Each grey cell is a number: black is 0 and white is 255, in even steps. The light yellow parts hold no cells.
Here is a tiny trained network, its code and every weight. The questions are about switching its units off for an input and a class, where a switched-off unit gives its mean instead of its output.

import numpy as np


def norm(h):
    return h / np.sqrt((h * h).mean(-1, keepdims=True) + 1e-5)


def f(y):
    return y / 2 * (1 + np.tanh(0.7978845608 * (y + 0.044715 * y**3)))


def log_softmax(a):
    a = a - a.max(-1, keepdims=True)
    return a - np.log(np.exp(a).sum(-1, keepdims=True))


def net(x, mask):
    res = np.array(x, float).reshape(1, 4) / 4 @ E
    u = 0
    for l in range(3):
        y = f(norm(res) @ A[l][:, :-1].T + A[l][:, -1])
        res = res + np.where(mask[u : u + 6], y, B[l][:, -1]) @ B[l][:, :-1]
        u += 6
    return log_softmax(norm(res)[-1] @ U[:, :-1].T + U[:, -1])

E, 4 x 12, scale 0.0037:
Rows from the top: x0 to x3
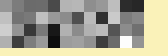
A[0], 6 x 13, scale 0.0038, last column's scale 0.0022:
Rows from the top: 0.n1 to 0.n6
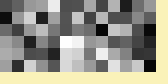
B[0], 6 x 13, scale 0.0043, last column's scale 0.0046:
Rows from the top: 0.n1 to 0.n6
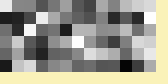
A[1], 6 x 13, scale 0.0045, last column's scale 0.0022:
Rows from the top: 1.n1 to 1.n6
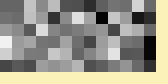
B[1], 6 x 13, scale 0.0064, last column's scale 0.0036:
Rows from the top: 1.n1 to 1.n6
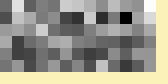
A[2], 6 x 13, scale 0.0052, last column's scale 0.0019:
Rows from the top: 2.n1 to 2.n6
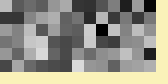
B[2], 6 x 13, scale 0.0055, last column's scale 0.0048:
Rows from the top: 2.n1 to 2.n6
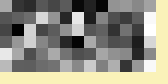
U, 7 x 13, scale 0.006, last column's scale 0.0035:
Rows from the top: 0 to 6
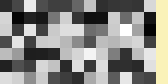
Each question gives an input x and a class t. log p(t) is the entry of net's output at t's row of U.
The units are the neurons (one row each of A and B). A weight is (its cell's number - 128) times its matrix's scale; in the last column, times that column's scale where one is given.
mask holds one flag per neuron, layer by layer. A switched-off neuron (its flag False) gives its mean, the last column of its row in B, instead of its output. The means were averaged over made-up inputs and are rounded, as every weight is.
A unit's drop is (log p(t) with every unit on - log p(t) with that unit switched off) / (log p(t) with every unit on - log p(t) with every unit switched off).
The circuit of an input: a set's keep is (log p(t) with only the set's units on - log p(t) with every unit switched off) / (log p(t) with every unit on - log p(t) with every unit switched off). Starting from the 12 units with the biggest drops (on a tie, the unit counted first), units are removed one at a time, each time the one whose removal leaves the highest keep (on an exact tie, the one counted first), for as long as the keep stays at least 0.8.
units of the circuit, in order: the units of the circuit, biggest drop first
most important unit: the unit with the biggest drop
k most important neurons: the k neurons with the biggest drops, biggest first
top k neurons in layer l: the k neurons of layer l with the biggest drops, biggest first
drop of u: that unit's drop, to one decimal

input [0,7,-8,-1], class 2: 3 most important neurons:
(0.n1, 0.n3, 1.n1)
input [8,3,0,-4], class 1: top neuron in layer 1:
(1.n5)
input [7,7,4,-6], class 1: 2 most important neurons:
(1.n5, 2.n1)
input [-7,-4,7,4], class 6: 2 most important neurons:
(1.n3, 1.n1)
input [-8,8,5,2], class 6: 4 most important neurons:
(1.n3, 2.n5, 1.n2, 2.n2)
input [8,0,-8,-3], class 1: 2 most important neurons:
(0.n1, 2.n1)
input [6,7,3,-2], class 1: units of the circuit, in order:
(1.n5, 2.n1)
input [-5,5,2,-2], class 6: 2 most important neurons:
(1.n3, 0.n6)
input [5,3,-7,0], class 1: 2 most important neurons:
(0.n1, 1.n4)
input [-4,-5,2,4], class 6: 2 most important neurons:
(0.n2, 1.n3)
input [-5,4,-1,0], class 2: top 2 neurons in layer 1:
(1.n2, 1.n1)
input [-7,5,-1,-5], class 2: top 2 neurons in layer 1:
(1.n1, 1.n6)
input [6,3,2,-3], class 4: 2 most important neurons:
(0.n5, 0.n4)
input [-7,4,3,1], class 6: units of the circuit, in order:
(1.n3)
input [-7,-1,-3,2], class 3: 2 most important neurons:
(1.n1, 1.n2)
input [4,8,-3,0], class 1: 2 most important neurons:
(0.n1, 2.n1)
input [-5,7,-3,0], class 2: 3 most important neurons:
(0.n1, 1.n2, 1.n1)
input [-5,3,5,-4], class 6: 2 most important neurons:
(1.n3, 0.n6)
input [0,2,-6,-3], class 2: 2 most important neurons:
(1.n1, 0.n1)
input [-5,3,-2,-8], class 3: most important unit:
1.n1
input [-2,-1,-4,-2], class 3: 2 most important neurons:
(1.n1, 0.n1)
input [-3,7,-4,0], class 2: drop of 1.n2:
0.2
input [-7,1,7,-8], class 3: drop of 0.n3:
0.1
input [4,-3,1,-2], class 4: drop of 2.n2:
0.0
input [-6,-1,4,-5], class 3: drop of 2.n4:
0.1
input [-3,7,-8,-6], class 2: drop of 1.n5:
-0.1
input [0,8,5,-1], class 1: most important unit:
1.n5
